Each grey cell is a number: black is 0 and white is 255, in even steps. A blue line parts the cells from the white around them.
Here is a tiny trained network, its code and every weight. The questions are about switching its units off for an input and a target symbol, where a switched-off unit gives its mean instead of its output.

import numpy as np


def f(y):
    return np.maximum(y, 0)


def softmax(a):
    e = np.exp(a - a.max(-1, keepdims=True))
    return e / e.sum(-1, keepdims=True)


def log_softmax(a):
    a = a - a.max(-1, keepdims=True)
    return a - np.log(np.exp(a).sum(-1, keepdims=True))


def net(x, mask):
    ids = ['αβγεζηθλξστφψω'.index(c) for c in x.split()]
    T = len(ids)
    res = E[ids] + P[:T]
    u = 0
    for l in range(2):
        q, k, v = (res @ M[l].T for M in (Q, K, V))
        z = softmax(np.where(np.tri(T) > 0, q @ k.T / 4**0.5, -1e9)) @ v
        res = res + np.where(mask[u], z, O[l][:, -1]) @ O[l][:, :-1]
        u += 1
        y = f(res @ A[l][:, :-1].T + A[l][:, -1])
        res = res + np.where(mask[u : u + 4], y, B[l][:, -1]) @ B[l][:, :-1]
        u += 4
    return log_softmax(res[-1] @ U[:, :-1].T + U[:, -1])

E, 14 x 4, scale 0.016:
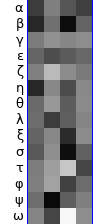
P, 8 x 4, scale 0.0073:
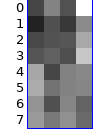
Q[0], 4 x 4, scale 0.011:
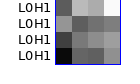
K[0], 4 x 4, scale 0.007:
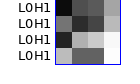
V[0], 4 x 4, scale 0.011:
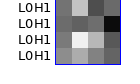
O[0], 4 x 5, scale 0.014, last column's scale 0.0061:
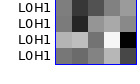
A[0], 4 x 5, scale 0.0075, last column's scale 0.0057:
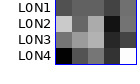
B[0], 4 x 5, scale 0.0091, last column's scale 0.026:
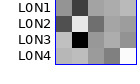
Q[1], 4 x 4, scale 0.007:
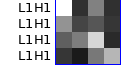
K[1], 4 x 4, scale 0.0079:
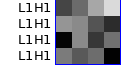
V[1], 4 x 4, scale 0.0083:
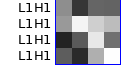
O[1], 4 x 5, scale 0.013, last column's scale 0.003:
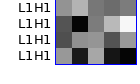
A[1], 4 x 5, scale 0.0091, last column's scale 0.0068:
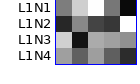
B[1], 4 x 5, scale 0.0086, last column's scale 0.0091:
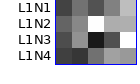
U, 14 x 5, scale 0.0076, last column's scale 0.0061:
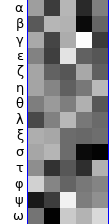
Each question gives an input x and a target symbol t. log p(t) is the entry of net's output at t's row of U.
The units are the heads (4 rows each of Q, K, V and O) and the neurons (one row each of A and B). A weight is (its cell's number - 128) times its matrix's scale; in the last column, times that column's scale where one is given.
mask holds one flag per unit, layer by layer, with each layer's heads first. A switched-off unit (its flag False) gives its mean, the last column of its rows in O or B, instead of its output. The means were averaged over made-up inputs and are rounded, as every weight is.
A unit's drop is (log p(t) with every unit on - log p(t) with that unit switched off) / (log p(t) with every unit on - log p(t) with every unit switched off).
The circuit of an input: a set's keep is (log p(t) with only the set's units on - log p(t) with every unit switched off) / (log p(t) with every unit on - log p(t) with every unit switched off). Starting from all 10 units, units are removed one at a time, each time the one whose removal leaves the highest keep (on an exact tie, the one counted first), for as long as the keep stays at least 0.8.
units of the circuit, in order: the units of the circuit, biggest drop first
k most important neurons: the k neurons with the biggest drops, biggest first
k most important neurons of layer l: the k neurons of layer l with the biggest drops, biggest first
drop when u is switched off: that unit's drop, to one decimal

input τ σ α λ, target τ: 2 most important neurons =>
[L1N3 L0N4]
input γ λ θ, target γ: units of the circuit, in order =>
[L0H1 L1H1]
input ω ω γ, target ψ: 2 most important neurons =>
[L0N4 L0N3]
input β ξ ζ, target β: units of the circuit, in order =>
[L1H1 L0H1]
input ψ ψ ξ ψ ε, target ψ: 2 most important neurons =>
[L0N2 L1N4]
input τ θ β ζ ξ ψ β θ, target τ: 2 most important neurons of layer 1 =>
[L1N3 L1N2]
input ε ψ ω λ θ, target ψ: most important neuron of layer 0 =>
[L0N2]
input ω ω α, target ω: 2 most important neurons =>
[L0N1 L0N3]
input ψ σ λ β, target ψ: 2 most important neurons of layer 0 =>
[L0N2 L0N1]
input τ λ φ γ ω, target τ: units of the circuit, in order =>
[L1N3 L1H1]
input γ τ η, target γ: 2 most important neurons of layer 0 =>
[L0N1 L0N3]
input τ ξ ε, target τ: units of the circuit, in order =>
[L0H1 L1H1 L1N3]
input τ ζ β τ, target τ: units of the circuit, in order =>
[L1H1 L0H1 L1N3]
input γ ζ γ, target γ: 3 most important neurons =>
[L0N1 L1N3 L0N3]
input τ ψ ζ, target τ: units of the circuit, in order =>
[L1N3 L0H1 L1H1]
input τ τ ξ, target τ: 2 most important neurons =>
[L1N3 L0N2]
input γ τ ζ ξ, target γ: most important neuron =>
[L0N1]
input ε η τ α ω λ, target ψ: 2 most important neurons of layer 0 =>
[L0N2 L0N4]
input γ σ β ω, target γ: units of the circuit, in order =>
[L1H1 L0H1]
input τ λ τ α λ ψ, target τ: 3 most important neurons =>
[L1N3 L0N4 L1N2]
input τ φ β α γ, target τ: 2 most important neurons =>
[L1N3 L1N2]
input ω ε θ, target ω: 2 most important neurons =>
[L0N1 L0N2]
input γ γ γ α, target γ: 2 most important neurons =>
[L0N1 L1N3]
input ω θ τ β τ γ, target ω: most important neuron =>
[L0N1]
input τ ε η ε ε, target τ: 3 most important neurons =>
[L1N3 L0N4 L1N2]
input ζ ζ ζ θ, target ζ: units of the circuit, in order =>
[L0H1 L1H1 L1N3]
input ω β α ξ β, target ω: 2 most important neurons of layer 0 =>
[L0N4 L0N2]
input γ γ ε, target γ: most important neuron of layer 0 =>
[L0N1]
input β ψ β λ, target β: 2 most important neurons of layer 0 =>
[L0N2 L0N1]
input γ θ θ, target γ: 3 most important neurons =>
[L1N3 L0N1 L0N3]
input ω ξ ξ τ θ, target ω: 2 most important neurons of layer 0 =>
[L0N2 L0N1]
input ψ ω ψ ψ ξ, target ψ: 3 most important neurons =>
[L0N2 L1N4 L1N2]
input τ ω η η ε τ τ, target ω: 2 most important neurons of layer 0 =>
[L0N1 L0N3]
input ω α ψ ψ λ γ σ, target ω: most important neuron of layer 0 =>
[L0N4]
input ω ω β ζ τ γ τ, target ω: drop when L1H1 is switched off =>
0.6
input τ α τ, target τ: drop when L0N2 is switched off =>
0.2
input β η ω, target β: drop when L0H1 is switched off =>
0.4
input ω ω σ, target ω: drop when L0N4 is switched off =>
-0.2
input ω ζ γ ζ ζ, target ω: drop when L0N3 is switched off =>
0.1
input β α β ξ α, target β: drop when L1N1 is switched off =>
0.1
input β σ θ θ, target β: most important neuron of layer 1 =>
[L1N2]
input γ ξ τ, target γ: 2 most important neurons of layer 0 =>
[L0N1 L0N3]
